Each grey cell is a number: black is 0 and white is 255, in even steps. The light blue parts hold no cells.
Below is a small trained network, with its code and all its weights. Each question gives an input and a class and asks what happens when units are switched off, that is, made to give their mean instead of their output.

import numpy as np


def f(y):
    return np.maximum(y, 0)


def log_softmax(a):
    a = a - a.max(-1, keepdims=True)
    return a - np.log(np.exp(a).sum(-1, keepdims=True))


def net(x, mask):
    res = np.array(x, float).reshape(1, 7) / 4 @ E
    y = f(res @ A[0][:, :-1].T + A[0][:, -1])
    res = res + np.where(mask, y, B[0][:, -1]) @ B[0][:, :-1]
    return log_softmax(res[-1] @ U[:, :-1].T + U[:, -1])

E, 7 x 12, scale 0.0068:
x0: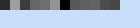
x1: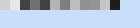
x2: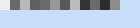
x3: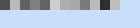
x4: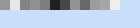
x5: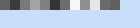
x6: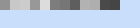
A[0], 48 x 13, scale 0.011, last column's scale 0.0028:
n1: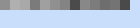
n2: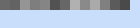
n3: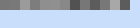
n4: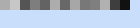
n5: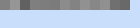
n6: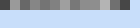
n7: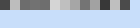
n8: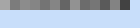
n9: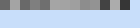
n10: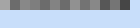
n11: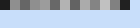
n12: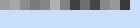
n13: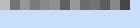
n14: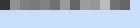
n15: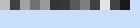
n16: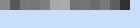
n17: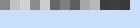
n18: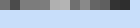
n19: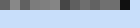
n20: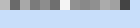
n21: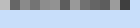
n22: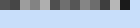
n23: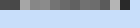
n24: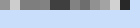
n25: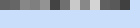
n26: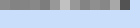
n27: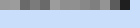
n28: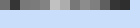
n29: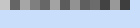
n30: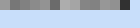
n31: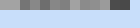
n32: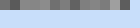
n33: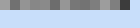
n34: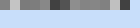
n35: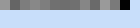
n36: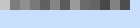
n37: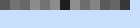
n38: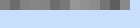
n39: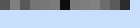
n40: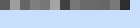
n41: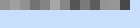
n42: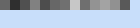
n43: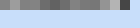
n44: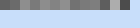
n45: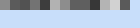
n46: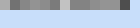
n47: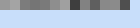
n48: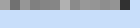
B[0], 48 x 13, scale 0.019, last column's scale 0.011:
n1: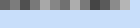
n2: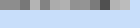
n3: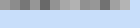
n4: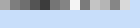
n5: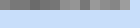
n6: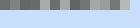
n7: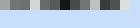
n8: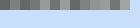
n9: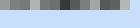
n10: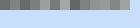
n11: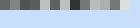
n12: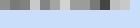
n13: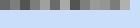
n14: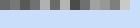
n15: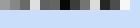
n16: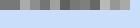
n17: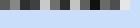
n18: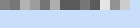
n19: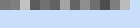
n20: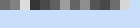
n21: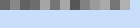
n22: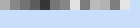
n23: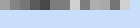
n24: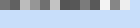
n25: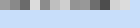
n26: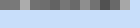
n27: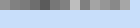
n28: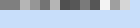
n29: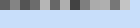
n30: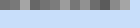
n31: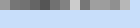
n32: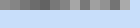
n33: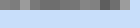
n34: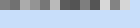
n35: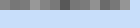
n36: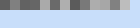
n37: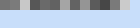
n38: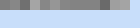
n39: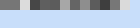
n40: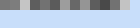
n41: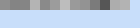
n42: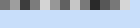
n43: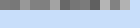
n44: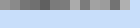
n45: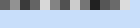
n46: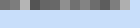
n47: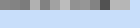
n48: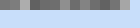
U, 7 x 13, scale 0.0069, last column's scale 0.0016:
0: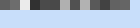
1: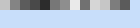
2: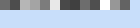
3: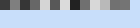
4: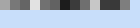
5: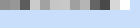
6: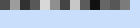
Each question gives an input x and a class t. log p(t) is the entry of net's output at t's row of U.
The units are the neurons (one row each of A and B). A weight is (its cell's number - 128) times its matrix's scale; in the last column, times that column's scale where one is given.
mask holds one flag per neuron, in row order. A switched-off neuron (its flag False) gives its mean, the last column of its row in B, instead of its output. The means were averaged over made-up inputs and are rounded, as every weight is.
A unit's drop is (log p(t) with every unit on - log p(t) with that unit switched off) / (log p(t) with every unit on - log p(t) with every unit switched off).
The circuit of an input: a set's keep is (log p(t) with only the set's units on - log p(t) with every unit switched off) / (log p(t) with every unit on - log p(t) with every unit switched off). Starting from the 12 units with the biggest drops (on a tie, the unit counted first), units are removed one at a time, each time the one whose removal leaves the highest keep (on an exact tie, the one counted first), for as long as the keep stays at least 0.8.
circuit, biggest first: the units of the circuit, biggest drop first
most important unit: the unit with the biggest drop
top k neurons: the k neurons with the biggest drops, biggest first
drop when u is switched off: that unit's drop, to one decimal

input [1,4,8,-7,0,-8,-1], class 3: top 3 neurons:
n29, n36, n21
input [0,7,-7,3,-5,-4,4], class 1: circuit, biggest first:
n4
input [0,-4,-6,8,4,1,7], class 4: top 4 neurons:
n7, n9, n45, n42
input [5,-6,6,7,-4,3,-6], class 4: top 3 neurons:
n7, n9, n4
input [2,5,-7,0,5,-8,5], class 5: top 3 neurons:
n12, n47, n41
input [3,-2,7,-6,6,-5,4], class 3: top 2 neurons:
n29, n36
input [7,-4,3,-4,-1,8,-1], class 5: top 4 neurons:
n25, n2, n42, n20
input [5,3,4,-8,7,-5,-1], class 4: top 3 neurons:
n15, n28, n18
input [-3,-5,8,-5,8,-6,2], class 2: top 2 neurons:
n24, n34
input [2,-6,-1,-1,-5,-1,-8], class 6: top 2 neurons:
n45, n42
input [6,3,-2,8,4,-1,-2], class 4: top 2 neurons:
n7, n9
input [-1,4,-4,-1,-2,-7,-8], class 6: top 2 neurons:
n45, n25
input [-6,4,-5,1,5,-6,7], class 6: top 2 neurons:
n17, n1
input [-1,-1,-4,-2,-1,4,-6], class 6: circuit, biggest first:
n42
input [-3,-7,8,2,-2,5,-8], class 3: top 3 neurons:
n29, n17, n21
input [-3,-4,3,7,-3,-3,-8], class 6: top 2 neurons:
n45, n15
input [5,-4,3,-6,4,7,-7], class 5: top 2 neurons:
n25, n17
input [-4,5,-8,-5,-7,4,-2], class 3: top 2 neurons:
n11, n14
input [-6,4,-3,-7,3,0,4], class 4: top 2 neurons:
n15, n39
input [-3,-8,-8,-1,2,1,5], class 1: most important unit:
n22
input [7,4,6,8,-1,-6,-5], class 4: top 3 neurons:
n7, n9, n20
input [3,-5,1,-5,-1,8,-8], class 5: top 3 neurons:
n25, n17, n2
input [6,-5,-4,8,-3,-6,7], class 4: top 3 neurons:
n7, n9, n45
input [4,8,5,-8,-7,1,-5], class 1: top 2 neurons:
n4, n31
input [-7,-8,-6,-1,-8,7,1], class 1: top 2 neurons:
n22, n23
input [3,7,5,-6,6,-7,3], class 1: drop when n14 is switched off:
0.0
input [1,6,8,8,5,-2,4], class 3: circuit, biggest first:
n29
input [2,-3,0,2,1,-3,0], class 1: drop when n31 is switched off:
-0.1
